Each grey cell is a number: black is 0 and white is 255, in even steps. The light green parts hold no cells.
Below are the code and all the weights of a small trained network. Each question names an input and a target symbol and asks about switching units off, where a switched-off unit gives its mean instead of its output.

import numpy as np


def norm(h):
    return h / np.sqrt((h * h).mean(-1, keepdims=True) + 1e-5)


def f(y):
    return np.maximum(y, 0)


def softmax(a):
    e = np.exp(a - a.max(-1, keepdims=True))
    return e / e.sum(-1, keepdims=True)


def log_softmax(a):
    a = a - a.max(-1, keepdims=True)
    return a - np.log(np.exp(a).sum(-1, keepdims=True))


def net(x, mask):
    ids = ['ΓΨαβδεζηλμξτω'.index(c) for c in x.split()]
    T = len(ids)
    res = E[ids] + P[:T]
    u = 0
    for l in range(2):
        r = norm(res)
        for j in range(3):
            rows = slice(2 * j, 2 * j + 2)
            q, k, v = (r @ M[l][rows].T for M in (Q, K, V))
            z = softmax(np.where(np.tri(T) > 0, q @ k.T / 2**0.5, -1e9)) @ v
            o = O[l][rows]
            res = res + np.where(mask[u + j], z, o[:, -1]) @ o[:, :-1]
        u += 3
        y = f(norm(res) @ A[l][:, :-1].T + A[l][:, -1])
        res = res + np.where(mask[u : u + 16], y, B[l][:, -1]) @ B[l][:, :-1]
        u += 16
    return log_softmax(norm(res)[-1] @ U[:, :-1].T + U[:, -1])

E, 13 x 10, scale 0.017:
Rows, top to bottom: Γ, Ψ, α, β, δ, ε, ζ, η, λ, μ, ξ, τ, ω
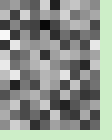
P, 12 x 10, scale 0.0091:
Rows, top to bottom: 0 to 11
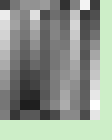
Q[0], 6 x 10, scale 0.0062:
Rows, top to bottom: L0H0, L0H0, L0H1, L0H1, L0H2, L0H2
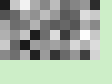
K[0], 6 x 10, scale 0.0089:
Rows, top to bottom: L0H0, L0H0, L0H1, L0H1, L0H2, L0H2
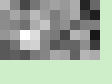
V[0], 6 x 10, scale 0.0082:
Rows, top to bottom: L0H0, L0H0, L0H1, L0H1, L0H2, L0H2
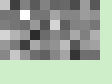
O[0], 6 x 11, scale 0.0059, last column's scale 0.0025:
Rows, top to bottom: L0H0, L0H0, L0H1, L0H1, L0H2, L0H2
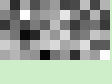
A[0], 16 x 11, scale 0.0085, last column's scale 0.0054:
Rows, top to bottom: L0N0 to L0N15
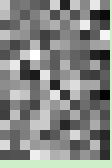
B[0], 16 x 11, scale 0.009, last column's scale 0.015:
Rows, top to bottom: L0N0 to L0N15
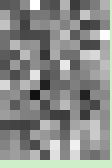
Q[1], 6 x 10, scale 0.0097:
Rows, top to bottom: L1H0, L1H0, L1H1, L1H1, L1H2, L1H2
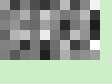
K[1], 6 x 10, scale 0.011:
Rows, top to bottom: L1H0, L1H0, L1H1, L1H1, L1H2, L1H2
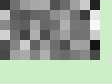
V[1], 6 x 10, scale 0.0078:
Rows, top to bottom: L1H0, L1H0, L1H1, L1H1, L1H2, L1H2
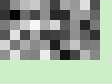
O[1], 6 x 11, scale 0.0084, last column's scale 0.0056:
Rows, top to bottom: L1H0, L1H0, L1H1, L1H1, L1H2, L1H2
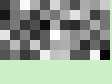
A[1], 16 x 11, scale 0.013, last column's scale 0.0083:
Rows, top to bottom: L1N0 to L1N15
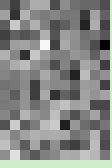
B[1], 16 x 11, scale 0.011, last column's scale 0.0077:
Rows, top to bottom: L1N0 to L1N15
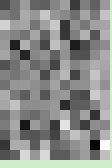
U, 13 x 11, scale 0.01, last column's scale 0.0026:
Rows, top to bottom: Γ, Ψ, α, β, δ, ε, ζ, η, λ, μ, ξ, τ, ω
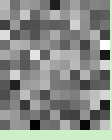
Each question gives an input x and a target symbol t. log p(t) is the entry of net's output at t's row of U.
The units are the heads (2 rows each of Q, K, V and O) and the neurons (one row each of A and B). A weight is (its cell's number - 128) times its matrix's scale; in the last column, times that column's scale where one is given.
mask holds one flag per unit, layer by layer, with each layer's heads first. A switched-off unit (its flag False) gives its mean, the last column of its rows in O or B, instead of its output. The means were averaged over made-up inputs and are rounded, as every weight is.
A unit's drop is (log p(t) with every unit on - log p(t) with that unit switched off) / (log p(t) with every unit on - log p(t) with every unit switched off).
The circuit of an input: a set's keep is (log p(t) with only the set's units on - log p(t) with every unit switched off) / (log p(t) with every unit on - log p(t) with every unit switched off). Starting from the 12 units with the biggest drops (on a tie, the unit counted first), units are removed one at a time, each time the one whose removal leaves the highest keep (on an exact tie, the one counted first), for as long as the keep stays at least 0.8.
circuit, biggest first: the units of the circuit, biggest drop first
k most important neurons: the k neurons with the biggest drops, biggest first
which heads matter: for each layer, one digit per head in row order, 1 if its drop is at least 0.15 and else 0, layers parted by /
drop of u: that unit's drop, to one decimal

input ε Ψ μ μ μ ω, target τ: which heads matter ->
000 / 111
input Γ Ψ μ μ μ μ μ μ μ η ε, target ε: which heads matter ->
000 / 001
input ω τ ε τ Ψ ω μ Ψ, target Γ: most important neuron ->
L0N0
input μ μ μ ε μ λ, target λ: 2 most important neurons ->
L0N5, L0N0
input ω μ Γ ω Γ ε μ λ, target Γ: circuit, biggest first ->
L1H2, L1H1
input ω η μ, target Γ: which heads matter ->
010 / 111
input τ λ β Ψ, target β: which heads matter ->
010 / 101
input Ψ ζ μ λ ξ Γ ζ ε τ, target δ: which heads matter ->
100 / 010
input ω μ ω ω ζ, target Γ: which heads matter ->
110 / 111
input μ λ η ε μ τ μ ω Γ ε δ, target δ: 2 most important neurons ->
L0N5, L0N11
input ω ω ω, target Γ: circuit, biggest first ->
L1H1, L1H2, L1H0
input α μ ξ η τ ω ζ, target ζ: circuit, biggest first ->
L0N12, L0N14
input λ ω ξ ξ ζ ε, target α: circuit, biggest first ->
L1H0, L0H2
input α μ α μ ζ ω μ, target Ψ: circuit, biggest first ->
L1H1, L0N0
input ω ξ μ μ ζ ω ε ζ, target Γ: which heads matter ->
010 / 111
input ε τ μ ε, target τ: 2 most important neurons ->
L1N14, L0N3
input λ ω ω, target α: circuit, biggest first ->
L1H0
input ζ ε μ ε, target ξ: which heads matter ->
000 / 111
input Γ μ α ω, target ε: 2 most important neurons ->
L0N7, L1N14
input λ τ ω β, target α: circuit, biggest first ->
L1H0
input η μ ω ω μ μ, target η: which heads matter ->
001 / 111
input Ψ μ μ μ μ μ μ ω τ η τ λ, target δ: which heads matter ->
100 / 010
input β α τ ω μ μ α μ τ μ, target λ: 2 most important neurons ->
L1N4, L1N3
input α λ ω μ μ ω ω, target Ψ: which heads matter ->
000 / 110
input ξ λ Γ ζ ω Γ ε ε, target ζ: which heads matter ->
000 / 101
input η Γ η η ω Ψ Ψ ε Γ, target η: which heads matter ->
001 / 101
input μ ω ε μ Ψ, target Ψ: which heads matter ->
000 / 000
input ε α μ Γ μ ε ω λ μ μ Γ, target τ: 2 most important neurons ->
L0N3, L1N14
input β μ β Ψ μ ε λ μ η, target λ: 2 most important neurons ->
L1N4, L1N15
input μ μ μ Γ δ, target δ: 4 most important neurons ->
L0N5, L1N2, L0N11, L0N9
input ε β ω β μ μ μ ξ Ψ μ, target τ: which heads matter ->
000 / 110
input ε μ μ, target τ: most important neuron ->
L1N14
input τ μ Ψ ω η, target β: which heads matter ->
010 / 101
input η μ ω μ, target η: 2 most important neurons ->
L1N14, L1N11
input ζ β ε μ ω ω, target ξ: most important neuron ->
L1N3
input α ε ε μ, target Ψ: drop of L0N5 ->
-0.1
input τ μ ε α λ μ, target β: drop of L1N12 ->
0.0
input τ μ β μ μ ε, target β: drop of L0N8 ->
0.1
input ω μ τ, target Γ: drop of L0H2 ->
0.2
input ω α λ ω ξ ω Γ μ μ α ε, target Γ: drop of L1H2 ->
0.4
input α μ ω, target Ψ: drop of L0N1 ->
-0.1
